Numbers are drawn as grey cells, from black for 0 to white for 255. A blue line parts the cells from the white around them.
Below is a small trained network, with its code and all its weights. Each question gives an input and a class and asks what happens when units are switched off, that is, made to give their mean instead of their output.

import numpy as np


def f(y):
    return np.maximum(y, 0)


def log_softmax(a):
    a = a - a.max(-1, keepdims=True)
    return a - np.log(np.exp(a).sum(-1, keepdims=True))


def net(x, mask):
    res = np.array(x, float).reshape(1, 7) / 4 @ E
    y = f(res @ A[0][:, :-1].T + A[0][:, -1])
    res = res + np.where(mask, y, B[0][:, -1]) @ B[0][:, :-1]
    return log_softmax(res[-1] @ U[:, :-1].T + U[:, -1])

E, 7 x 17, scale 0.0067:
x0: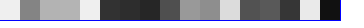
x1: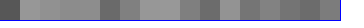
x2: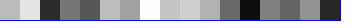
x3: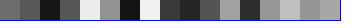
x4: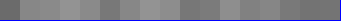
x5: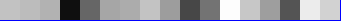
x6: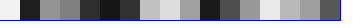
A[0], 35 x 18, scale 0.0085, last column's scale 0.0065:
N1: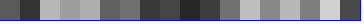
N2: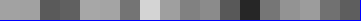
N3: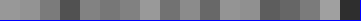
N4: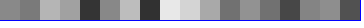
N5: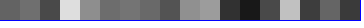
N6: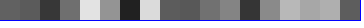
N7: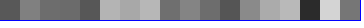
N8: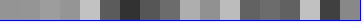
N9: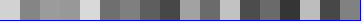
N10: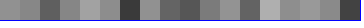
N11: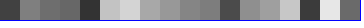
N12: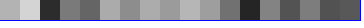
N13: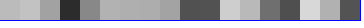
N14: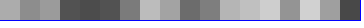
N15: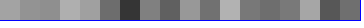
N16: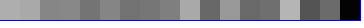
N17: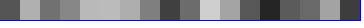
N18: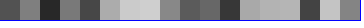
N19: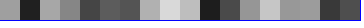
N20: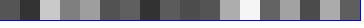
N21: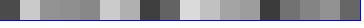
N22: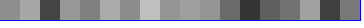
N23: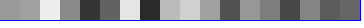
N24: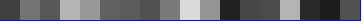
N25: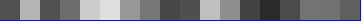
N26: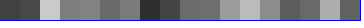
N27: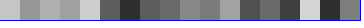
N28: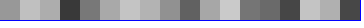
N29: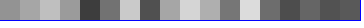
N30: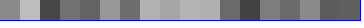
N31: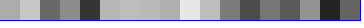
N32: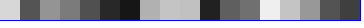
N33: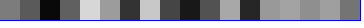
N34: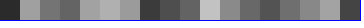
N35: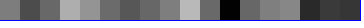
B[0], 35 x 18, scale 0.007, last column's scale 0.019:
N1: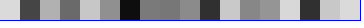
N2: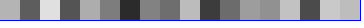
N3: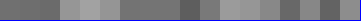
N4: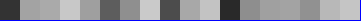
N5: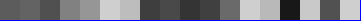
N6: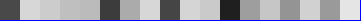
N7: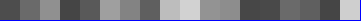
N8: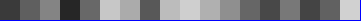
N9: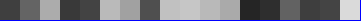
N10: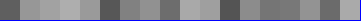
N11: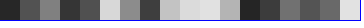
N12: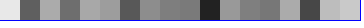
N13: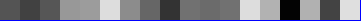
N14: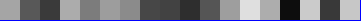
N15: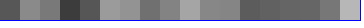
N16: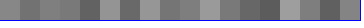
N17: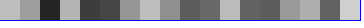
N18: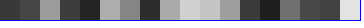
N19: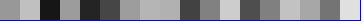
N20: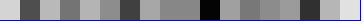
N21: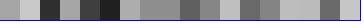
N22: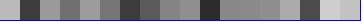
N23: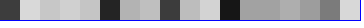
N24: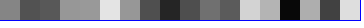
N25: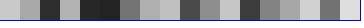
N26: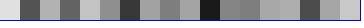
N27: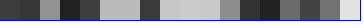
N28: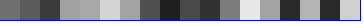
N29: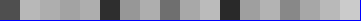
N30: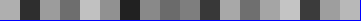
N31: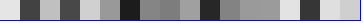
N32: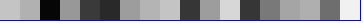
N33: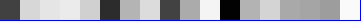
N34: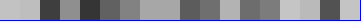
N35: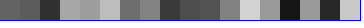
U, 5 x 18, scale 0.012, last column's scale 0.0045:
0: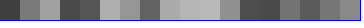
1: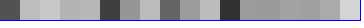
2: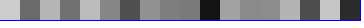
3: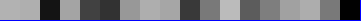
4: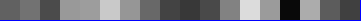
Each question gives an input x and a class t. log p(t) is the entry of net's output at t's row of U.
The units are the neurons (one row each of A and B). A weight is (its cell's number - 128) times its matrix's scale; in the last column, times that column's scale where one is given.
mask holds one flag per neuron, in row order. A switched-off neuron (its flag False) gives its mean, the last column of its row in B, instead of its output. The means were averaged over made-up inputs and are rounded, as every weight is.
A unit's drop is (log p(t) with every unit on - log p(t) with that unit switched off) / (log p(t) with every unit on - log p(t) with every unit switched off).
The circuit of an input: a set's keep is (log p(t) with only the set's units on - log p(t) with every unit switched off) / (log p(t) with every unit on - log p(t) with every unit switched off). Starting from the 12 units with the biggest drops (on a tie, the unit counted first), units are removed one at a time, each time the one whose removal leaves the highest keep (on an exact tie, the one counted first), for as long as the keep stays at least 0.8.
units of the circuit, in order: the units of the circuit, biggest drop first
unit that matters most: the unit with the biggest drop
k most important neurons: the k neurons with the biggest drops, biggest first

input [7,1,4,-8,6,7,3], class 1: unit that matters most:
N23
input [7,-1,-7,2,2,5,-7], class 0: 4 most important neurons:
(N9 N27 N8 N31)
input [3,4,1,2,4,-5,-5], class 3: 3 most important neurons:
(N25 N13 N17)
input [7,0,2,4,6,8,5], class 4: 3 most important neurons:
(N14 N13 N28)
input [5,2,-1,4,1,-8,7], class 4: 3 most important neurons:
(N24 N35 N5)
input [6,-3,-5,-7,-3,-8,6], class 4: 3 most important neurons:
(N35 N24 N33)
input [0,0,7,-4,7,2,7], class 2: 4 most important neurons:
(N31 N12 N30 N25)
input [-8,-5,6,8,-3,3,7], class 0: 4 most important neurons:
(N18 N11 N7 N23)
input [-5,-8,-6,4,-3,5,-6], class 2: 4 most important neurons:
(N1 N32 N20 N26)
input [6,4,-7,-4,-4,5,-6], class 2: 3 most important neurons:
(N26 N20 N1)
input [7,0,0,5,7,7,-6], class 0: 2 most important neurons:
(N9 N27)
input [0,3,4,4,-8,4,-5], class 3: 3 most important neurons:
(N25 N17 N23)
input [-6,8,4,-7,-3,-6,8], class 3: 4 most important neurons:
(N19 N32 N33 N6)
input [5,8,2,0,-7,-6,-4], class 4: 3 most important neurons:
(N24 N5 N11)
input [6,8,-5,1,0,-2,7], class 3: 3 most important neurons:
(N32 N19 N11)
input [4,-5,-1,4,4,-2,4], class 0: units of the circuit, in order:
(N27)
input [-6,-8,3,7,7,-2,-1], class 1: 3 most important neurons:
(N33 N6 N27)
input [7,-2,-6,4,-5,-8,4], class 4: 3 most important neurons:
(N35 N24 N5)
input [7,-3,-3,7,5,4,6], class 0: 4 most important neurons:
(N27 N9 N8 N23)
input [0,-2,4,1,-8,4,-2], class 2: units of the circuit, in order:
(N31)
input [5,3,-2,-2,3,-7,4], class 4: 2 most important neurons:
(N24 N35)
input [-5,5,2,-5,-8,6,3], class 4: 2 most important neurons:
(N14 N13)
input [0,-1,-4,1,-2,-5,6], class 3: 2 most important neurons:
(N32 N19)
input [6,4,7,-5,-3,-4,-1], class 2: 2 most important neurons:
(N31 N12)
